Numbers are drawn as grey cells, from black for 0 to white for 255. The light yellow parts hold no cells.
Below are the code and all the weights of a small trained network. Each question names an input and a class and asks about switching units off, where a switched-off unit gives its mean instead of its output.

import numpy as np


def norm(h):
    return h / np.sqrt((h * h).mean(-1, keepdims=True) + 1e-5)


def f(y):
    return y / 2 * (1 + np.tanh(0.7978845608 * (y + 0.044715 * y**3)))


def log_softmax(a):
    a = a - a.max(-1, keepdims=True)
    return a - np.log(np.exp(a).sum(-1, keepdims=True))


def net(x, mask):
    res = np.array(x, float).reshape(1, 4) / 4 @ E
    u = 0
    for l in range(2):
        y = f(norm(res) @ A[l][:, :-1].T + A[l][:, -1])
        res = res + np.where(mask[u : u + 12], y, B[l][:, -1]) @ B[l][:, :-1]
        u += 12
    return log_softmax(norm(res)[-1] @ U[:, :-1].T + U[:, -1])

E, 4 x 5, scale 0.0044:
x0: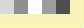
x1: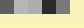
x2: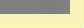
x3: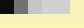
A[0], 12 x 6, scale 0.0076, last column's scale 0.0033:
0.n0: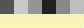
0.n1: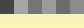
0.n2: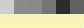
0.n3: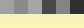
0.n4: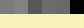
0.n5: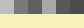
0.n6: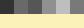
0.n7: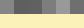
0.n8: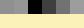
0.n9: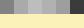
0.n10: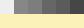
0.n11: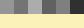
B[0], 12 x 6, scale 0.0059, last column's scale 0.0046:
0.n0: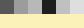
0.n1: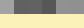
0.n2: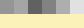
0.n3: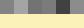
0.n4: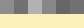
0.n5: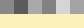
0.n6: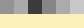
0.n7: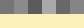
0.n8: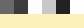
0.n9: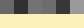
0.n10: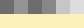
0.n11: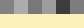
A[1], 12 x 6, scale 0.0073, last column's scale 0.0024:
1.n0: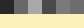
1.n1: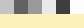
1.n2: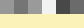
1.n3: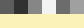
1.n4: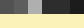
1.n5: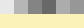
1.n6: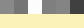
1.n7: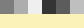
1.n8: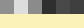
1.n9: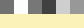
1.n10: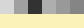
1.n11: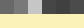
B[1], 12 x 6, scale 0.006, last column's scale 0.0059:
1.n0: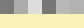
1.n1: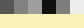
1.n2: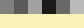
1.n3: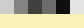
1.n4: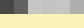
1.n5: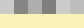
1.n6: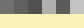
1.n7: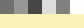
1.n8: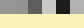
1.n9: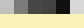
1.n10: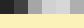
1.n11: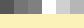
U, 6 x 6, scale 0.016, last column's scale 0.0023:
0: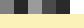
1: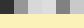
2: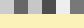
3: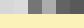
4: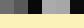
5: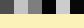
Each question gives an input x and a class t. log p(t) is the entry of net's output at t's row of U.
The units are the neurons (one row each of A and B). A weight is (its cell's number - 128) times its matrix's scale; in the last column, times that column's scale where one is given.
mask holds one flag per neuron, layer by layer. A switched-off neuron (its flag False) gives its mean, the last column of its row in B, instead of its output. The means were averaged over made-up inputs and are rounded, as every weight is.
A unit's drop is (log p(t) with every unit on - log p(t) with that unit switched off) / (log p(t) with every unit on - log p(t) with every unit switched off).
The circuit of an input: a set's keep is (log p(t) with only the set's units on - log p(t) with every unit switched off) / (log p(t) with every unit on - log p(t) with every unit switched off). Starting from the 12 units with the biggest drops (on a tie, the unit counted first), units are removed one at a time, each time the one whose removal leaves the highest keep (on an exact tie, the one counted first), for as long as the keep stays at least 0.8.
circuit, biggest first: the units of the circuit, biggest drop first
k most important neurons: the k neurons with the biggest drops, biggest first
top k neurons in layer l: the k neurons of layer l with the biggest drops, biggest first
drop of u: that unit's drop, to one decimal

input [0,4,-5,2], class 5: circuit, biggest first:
(0.n8)
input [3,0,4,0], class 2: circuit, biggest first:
(0.n8, 1.n5)
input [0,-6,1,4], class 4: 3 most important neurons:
(0.n8, 0.n6, 1.n9)
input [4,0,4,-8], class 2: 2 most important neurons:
(1.n5, 0.n0)
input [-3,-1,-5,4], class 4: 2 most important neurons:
(0.n0, 1.n1)
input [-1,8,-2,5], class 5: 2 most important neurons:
(0.n8, 1.n9)
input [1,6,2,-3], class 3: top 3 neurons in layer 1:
(1.n9, 1.n10, 1.n8)
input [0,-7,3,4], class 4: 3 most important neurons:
(0.n8, 0.n6, 1.n9)
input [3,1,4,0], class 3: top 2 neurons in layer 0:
(0.n8, 0.n2)
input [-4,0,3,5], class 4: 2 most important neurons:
(0.n6, 1.n1)
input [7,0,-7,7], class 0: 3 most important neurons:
(0.n0, 1.n3, 1.n2)
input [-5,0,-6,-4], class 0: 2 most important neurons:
(0.n8, 1.n3)
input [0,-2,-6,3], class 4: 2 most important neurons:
(0.n8, 0.n6)
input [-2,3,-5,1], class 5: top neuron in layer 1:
(1.n3)
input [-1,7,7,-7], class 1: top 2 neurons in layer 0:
(0.n8, 0.n6)
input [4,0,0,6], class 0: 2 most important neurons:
(0.n0, 1.n3)
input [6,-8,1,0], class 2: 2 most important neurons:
(0.n8, 1.n9)
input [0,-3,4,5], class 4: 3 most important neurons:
(0.n8, 0.n6, 1.n9)
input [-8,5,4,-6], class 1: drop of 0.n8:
0.8
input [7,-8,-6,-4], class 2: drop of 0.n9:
0.0
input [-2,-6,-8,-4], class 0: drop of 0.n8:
0.1
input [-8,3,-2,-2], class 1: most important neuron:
(0.n8)
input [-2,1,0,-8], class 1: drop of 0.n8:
1.0
